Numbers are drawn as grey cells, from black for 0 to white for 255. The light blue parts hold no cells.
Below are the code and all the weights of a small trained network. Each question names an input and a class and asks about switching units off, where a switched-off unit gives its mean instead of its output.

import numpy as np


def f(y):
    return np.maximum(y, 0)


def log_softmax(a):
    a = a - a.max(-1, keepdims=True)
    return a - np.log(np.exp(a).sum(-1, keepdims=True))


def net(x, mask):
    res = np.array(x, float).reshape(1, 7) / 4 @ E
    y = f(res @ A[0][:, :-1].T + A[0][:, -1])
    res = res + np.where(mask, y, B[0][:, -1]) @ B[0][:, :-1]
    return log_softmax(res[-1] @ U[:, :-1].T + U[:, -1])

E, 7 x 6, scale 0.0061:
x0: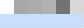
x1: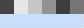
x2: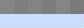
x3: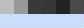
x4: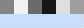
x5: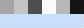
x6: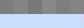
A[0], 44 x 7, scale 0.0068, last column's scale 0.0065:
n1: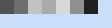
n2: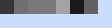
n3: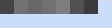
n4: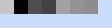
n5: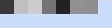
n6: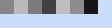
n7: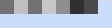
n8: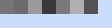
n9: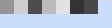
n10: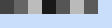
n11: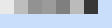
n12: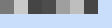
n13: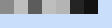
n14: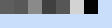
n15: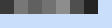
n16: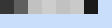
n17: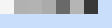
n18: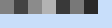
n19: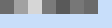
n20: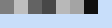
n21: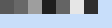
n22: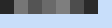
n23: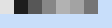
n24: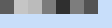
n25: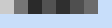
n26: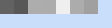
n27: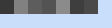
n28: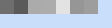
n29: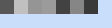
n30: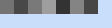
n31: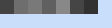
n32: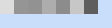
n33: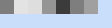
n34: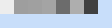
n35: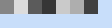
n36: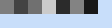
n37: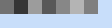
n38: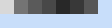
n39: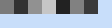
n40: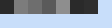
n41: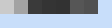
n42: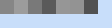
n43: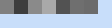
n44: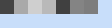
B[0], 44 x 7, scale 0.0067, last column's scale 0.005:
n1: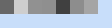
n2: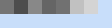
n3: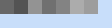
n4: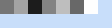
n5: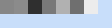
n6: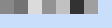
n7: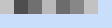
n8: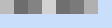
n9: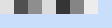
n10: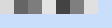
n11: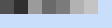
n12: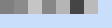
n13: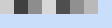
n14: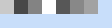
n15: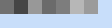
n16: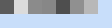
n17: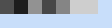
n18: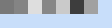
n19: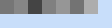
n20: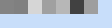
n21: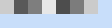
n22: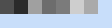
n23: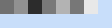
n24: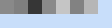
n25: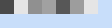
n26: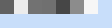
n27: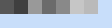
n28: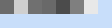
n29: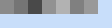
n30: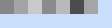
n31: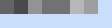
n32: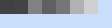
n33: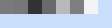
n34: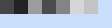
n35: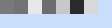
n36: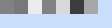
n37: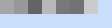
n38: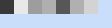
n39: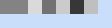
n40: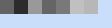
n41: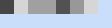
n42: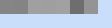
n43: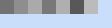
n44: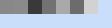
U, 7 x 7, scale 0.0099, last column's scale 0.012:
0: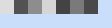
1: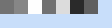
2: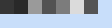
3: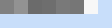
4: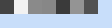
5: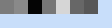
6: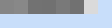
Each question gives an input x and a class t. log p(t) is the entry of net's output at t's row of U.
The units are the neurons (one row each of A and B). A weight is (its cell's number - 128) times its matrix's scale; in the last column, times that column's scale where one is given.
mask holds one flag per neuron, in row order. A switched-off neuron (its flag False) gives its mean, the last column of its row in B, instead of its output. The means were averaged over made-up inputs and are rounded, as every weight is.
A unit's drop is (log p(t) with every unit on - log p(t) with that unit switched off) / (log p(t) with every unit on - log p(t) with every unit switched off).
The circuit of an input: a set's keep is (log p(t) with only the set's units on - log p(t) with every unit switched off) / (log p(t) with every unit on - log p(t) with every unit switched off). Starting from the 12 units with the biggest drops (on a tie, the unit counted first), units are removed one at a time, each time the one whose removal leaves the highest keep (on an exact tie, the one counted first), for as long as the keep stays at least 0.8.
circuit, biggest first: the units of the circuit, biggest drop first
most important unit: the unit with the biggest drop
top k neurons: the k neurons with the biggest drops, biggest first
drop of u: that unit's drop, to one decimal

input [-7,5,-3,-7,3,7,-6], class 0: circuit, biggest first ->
[n9; n13]
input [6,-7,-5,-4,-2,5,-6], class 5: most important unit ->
n23
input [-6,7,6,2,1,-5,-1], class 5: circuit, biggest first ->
[n5; n24]
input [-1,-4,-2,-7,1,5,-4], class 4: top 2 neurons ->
[n26; n28]
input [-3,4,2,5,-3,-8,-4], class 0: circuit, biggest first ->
[n10; n21]
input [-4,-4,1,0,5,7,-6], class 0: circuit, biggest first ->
[n9; n13]
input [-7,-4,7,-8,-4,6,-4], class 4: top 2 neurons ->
[n26; n28]
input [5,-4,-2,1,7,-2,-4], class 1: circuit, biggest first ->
[n35; n12]
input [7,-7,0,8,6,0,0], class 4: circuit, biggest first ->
[n41; n25]
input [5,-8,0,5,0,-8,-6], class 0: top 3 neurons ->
[n21; n14; n10]
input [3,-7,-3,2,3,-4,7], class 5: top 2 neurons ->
[n4; n23]
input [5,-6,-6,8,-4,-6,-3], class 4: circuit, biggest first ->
[n38; n25]
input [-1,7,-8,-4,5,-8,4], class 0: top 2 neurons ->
[n10; n21]
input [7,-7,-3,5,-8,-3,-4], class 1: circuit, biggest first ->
[n39; n36; n18]
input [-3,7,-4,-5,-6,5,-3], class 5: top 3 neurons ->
[n44; n33; n5]
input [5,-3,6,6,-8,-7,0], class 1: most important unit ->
n39
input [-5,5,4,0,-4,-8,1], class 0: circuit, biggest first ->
[n10; n21]
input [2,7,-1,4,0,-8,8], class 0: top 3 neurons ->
[n10; n21; n14]
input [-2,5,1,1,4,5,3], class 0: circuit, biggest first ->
[n9; n13]
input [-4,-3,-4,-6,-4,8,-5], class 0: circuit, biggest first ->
[n9]
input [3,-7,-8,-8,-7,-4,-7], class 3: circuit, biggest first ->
[n26; n4]
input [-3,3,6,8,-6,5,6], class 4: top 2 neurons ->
[n38; n25]
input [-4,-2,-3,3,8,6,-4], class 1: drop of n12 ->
0.1
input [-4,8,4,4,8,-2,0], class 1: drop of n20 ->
0.1
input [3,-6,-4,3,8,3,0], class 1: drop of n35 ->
0.2
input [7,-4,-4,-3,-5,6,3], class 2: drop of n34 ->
0.2
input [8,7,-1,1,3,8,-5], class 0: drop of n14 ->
-0.1
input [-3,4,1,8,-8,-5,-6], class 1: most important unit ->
n39
